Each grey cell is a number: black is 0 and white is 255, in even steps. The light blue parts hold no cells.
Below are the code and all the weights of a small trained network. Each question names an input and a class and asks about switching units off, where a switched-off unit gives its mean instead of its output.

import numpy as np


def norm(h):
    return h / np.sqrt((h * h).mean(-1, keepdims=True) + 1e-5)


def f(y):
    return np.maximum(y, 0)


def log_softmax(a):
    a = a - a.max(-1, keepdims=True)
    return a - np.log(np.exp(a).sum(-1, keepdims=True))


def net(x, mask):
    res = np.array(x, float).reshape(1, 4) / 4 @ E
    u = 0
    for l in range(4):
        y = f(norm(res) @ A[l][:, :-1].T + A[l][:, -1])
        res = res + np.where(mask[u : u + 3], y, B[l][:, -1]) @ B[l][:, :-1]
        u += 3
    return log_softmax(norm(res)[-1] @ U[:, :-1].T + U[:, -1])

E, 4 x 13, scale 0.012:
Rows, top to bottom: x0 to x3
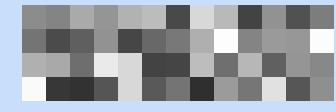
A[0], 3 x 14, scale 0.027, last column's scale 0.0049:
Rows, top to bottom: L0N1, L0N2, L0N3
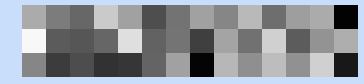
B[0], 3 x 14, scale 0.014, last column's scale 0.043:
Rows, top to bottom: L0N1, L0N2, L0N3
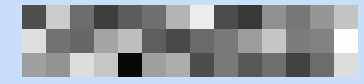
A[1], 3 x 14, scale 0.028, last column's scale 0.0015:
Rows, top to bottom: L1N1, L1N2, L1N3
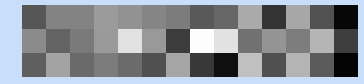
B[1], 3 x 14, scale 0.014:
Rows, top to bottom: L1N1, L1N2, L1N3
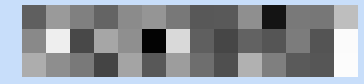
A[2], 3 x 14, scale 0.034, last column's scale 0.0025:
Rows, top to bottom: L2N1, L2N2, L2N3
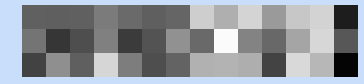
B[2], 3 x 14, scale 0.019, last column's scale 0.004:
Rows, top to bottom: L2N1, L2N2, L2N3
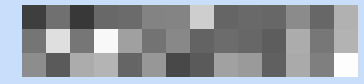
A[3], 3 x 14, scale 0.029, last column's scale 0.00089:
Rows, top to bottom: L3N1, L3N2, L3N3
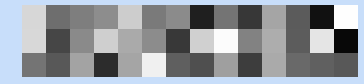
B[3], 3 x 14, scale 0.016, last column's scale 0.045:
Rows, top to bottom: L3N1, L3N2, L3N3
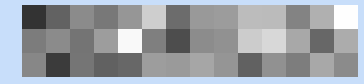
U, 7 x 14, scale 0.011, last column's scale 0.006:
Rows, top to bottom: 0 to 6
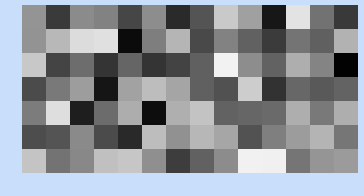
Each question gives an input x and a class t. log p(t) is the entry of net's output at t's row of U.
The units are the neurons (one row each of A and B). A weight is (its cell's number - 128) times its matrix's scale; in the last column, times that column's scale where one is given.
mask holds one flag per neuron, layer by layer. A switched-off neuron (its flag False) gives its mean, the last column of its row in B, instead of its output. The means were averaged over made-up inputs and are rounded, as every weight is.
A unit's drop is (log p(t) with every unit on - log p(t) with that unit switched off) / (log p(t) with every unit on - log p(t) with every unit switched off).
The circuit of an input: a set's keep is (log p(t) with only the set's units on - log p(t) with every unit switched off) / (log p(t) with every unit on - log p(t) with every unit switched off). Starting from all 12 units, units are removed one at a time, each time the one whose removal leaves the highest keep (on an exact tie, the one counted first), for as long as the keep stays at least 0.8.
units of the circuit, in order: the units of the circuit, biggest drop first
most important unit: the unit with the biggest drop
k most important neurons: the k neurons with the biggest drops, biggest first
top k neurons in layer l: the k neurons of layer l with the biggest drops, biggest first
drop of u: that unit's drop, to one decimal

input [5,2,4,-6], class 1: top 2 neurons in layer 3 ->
[L3N2, L3N1]
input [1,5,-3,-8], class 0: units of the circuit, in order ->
[L0N3, L0N2, L2N3, L0N1]
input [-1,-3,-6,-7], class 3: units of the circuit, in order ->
[L0N2, L0N3]
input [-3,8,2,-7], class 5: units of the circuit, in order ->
[L0N2]
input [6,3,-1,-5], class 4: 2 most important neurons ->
[L0N3, L1N2]
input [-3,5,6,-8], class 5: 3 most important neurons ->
[L0N2, L0N1, L2N3]
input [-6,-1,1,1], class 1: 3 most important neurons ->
[L0N3, L0N2, L3N2]
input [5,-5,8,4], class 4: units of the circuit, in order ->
[L0N3, L1N2]
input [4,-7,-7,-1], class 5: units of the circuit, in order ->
[L0N2, L1N2]
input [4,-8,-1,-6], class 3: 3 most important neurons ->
[L0N2, L0N1, L0N3]
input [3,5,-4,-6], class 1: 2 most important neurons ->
[L0N2, L3N1]
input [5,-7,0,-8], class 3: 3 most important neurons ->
[L0N2, L0N3, L0N1]
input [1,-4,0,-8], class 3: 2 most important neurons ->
[L0N2, L0N3]
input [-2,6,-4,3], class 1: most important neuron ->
[L0N3]
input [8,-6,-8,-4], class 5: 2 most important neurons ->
[L0N2, L3N3]
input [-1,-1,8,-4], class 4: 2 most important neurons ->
[L0N3, L3N1]
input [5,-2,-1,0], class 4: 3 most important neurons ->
[L0N3, L1N2, L0N2]
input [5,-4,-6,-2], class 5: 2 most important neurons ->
[L0N2, L1N2]
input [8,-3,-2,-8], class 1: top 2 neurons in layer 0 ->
[L0N2, L0N1]
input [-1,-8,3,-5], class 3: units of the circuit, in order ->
[L0N2]
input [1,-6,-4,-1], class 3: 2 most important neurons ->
[L0N2, L0N3]
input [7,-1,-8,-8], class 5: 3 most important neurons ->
[L0N2, L1N2, L0N3]
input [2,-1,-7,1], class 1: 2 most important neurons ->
[L0N3, L0N2]
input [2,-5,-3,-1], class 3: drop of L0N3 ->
0.3
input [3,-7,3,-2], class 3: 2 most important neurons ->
[L0N2, L0N1]
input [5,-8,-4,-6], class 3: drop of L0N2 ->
1.0
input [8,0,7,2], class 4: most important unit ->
L1N2
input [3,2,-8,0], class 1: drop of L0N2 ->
0.2
